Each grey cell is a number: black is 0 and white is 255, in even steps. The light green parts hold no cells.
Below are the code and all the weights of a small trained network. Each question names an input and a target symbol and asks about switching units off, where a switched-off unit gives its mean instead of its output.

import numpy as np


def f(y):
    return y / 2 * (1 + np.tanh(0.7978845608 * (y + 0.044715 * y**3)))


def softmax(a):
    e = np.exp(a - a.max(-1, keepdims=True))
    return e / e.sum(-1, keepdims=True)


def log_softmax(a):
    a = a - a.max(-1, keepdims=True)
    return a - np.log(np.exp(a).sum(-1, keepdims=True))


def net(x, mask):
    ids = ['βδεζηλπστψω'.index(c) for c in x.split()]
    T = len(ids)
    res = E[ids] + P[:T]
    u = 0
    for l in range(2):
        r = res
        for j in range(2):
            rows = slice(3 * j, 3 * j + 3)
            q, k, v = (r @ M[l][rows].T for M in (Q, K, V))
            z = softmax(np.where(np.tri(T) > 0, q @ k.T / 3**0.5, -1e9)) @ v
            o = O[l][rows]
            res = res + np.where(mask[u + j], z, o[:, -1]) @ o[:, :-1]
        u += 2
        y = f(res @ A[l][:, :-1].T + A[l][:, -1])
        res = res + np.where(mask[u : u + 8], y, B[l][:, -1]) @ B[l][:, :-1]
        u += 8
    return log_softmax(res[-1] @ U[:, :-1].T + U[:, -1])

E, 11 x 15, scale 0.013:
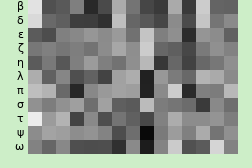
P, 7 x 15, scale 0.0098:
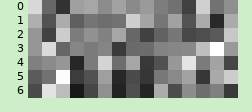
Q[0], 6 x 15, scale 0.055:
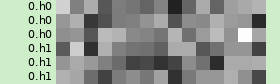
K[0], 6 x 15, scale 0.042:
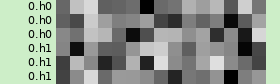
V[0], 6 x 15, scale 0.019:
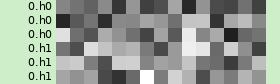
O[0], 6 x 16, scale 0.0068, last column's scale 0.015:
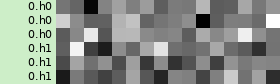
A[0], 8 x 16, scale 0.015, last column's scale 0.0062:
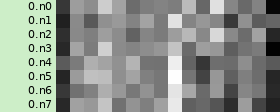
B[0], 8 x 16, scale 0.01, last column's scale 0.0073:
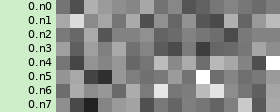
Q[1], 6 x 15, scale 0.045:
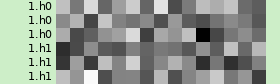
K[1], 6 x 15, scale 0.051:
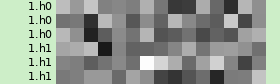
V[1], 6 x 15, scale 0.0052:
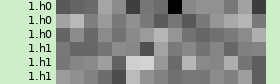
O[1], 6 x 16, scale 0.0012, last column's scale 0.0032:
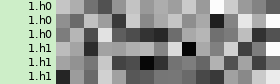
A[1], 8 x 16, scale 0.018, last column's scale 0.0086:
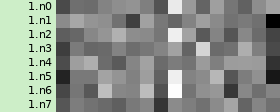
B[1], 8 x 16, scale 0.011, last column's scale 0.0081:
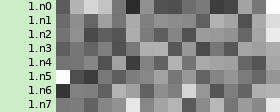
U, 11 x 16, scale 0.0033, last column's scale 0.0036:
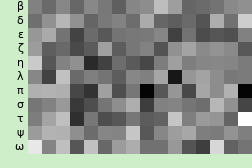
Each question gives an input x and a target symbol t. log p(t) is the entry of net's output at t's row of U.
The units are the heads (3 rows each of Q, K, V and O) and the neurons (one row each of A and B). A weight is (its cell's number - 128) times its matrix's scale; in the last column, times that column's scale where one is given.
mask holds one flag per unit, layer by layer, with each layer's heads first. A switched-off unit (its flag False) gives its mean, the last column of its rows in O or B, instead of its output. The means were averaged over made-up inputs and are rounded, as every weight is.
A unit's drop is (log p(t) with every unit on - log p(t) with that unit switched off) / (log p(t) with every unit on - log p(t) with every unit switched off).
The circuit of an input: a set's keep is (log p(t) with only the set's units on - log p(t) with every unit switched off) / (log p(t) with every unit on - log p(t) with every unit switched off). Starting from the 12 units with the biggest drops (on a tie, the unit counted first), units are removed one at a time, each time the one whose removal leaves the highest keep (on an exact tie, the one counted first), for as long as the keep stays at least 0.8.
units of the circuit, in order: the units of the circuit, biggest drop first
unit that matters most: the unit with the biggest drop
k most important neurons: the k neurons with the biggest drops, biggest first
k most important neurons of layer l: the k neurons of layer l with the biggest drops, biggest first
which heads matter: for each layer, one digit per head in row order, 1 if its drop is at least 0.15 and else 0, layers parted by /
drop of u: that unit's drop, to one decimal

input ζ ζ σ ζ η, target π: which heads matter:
10 / 00
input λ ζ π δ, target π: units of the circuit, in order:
(0.h1)
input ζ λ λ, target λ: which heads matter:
11 / 00
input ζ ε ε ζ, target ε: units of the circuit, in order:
(0.h1, 0.h0)
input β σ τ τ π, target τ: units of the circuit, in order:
(0.h0, 1.n4, 0.h1)
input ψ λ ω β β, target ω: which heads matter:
11 / 00
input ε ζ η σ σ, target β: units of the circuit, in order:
(0.h0, 0.h1, 1.n6)
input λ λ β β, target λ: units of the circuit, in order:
(0.h0, 0.h1, 0.n4)
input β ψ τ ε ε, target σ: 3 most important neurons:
(1.n3, 0.n5, 0.n7)
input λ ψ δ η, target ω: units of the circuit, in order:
(0.h1, 0.n7)
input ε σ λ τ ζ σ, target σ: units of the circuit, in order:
(0.h0, 1.n3, 0.n5)
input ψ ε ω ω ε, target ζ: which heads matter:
10 / 00
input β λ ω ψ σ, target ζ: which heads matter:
10 / 00
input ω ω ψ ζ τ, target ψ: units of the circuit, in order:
(0.h1, 1.n1, 0.h0)
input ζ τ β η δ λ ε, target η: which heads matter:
01 / 00
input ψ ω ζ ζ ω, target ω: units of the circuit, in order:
(0.h1, 0.h0)
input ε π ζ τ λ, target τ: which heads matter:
11 / 00
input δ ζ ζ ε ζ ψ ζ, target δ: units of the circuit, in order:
(0.h1, 1.n0, 0.h0, 1.n7)
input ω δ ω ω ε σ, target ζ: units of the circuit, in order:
(1.n2, 0.h0, 0.n4)
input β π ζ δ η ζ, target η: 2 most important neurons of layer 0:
(0.n4, 0.n6)
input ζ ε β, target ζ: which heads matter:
01 / 00
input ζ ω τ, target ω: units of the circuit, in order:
(0.h0, 0.h1)
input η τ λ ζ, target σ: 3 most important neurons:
(1.n3, 0.n5, 0.n7)
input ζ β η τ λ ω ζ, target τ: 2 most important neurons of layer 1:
(1.n0, 1.n2)
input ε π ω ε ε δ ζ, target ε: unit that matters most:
0.h0
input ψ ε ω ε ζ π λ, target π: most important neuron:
(0.n4)
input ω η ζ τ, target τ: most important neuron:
(1.n4)
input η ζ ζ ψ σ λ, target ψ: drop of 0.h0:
0.3
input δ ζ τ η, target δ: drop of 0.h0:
0.3
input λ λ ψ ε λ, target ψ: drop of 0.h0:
0.4
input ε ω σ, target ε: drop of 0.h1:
0.4
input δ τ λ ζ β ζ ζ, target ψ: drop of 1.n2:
0.0
